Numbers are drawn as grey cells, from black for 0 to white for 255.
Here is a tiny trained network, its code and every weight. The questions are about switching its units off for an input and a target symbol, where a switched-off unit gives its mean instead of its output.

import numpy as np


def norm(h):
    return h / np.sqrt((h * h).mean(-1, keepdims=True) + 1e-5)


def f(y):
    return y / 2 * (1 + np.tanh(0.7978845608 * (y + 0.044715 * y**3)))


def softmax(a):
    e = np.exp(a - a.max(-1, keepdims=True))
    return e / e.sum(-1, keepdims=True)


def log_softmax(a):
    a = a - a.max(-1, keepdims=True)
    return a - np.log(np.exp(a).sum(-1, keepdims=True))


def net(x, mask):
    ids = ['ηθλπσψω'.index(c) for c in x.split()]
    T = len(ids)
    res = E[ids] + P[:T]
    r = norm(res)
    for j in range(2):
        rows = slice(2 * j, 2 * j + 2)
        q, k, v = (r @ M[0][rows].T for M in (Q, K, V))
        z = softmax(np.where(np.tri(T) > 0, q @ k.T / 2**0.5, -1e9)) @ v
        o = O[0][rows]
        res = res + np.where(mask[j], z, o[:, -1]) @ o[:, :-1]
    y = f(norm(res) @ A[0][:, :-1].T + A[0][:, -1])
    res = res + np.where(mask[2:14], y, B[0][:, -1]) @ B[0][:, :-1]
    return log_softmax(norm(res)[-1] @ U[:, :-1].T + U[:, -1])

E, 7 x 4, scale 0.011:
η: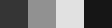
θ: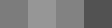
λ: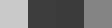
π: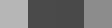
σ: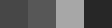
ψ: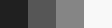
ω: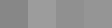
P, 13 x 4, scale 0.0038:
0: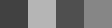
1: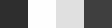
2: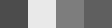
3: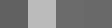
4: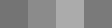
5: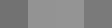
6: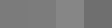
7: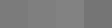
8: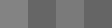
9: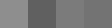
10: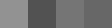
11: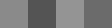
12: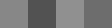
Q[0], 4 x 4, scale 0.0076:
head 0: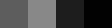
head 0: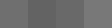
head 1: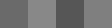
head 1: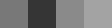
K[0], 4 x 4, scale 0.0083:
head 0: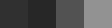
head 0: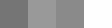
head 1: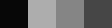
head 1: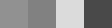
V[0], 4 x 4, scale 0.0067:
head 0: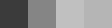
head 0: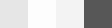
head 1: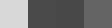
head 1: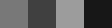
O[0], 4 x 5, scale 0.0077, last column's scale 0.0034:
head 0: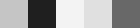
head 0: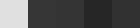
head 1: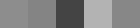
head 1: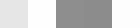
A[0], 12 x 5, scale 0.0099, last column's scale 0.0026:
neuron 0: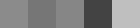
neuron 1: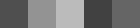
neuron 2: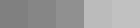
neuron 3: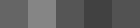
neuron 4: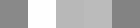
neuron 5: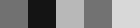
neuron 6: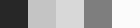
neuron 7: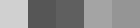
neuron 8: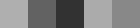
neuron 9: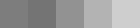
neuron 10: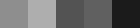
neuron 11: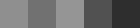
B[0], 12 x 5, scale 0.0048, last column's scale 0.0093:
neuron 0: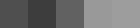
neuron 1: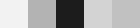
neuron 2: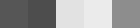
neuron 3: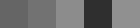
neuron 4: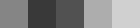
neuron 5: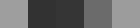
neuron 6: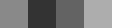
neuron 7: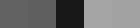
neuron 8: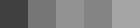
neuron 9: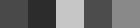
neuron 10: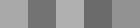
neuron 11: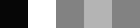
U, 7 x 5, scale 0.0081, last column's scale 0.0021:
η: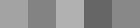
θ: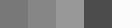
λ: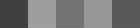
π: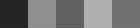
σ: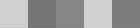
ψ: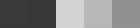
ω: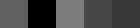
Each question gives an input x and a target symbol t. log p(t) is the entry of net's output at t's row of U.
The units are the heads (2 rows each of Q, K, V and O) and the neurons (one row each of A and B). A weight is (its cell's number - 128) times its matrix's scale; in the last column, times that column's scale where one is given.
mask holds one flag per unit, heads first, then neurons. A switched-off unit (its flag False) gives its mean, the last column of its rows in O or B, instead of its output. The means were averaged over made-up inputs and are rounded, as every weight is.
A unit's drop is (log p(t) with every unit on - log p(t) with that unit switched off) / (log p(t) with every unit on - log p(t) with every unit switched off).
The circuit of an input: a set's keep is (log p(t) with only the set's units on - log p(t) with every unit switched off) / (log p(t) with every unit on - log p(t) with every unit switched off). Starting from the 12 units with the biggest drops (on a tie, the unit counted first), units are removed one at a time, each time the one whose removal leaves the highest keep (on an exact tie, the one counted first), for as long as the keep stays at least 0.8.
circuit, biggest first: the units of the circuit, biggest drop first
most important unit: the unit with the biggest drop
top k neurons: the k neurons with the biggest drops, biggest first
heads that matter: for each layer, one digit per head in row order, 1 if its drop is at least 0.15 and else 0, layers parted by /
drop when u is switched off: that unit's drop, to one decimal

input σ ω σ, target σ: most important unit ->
neuron 1
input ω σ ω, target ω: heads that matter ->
11
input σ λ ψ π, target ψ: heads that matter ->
10
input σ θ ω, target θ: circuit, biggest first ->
head 0; neuron 6; head 1; neuron 4
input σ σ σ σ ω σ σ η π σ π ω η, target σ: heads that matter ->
00
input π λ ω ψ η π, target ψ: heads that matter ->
11
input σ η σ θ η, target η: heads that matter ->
11
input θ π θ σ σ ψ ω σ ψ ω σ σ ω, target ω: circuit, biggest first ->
head 0; neuron 1
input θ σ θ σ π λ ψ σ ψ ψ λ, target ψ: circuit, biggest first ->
head 0; neuron 1; neuron 2
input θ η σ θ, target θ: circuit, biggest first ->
head 0; neuron 6; neuron 1
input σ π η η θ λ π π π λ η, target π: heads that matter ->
10
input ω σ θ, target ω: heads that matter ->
11
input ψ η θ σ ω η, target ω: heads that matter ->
01
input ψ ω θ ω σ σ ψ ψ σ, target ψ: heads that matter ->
10
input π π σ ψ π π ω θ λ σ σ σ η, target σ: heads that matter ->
00
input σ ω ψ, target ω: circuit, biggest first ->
head 0; neuron 5; head 1
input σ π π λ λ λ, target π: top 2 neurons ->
neuron 1; neuron 8
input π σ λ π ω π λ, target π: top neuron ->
neuron 8
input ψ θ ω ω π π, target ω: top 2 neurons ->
neuron 1; neuron 5
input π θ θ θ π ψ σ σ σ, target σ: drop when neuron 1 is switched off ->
0.4
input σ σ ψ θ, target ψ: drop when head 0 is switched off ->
0.9
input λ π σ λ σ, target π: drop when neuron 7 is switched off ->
0.0
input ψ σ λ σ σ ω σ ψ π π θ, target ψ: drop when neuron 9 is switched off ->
0.1
